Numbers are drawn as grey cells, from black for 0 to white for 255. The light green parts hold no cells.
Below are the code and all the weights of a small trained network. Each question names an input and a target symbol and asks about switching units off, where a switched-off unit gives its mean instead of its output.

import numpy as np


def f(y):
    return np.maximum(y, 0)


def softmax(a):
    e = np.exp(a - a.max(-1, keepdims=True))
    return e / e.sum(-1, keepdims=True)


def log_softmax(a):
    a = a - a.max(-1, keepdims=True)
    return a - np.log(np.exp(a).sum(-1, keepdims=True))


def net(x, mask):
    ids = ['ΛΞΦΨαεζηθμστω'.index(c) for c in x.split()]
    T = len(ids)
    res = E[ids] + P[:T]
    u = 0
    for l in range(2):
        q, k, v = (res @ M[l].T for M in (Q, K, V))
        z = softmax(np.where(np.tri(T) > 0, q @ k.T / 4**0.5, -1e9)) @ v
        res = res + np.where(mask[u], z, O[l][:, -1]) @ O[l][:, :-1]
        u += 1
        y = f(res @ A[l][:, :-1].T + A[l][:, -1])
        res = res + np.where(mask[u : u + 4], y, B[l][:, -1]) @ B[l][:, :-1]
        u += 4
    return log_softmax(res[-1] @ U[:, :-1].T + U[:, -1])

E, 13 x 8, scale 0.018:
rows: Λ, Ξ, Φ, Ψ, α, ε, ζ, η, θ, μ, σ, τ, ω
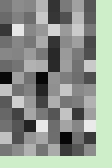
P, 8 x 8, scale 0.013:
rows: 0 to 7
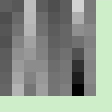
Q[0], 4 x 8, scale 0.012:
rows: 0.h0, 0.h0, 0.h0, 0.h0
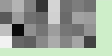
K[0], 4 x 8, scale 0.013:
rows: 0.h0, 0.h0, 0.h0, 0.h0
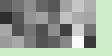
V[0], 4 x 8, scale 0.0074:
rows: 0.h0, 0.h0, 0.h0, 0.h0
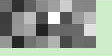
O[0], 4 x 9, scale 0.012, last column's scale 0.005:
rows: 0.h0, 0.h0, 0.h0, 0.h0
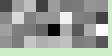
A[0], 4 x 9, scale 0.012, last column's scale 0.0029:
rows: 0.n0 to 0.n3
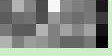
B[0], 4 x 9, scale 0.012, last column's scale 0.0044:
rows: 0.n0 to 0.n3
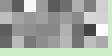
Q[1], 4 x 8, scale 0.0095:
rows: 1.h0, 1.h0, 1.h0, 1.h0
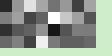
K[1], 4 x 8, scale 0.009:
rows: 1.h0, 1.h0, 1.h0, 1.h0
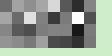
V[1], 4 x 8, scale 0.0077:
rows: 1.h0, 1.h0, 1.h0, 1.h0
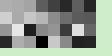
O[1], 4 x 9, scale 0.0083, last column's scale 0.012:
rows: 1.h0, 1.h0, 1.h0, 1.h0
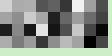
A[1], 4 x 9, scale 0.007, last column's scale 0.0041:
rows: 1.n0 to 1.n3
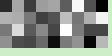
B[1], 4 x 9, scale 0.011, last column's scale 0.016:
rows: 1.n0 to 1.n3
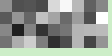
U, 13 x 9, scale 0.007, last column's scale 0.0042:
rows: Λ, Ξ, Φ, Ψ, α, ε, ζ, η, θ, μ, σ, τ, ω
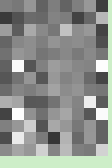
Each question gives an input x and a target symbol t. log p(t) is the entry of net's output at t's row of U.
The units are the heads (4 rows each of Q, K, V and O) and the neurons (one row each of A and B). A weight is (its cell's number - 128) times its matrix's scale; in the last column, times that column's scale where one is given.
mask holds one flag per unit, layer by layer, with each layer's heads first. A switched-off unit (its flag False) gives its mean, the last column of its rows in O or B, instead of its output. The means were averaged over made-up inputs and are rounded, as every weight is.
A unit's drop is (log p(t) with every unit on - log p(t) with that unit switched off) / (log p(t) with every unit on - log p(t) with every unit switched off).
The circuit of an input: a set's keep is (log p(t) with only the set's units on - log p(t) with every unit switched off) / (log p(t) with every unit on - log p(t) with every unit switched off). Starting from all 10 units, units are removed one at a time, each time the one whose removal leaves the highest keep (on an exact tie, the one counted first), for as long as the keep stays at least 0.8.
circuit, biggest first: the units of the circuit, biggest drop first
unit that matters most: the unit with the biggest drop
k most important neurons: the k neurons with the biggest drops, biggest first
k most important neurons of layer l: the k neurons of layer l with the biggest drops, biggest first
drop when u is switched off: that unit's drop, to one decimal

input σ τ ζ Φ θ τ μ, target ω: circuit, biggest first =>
(0.h0, 1.h0, 0.n3)
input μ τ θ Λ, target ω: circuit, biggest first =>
(0.h0)
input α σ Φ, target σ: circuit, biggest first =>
(0.n0, 0.h0)
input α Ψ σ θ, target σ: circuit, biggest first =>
(0.h0, 0.n0)
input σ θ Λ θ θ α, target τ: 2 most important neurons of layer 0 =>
(0.n1, 0.n3)
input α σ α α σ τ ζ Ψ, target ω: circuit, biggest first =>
(0.h0, 1.h0)
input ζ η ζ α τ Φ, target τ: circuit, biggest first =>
(1.h0, 0.h0)
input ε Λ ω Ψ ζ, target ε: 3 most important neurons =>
(0.n1, 1.n1, 0.n2)
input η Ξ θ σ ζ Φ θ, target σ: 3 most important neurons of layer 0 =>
(0.n0, 0.n2, 0.n1)
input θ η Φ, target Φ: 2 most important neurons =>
(1.n2, 1.n0)
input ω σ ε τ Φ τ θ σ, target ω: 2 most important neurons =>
(0.n2, 1.n2)
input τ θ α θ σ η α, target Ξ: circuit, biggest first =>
(1.h0, 0.h0)
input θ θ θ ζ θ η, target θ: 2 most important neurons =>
(1.n2, 0.n2)
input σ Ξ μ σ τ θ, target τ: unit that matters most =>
0.n3
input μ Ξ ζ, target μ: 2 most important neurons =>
(1.n1, 1.n2)
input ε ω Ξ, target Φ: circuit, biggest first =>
(1.n2, 0.h0)
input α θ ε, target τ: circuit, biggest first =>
(0.h0, 1.h0)
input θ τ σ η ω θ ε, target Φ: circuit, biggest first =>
(1.n2, 0.h0, 1.h0)
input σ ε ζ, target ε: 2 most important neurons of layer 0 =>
(0.n1, 0.n0)
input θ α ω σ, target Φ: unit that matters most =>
1.n2
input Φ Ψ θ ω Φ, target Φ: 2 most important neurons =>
(1.n2, 0.n0)
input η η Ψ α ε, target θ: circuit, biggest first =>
(1.h0, 0.h0)
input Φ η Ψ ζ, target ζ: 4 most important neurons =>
(1.n2, 1.n1, 0.n0, 1.n3)
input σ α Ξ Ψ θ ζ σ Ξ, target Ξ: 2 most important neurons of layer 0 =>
(0.n0, 0.n1)
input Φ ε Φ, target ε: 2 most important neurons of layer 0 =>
(0.n0, 0.n2)
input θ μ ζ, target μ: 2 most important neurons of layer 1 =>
(1.n1, 1.n2)
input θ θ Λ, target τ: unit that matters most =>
1.n3
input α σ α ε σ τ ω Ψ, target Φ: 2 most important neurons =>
(1.n2, 0.n3)
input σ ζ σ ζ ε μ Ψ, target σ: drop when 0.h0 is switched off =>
0.2
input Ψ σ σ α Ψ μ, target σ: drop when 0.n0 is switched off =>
-0.1
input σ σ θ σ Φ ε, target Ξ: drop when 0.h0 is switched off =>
0.3
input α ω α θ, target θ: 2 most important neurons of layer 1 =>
(1.n2, 1.n3)
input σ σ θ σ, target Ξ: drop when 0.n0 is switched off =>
0.1
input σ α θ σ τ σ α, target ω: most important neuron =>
(0.n3)
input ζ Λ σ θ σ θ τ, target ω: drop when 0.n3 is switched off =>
0.3
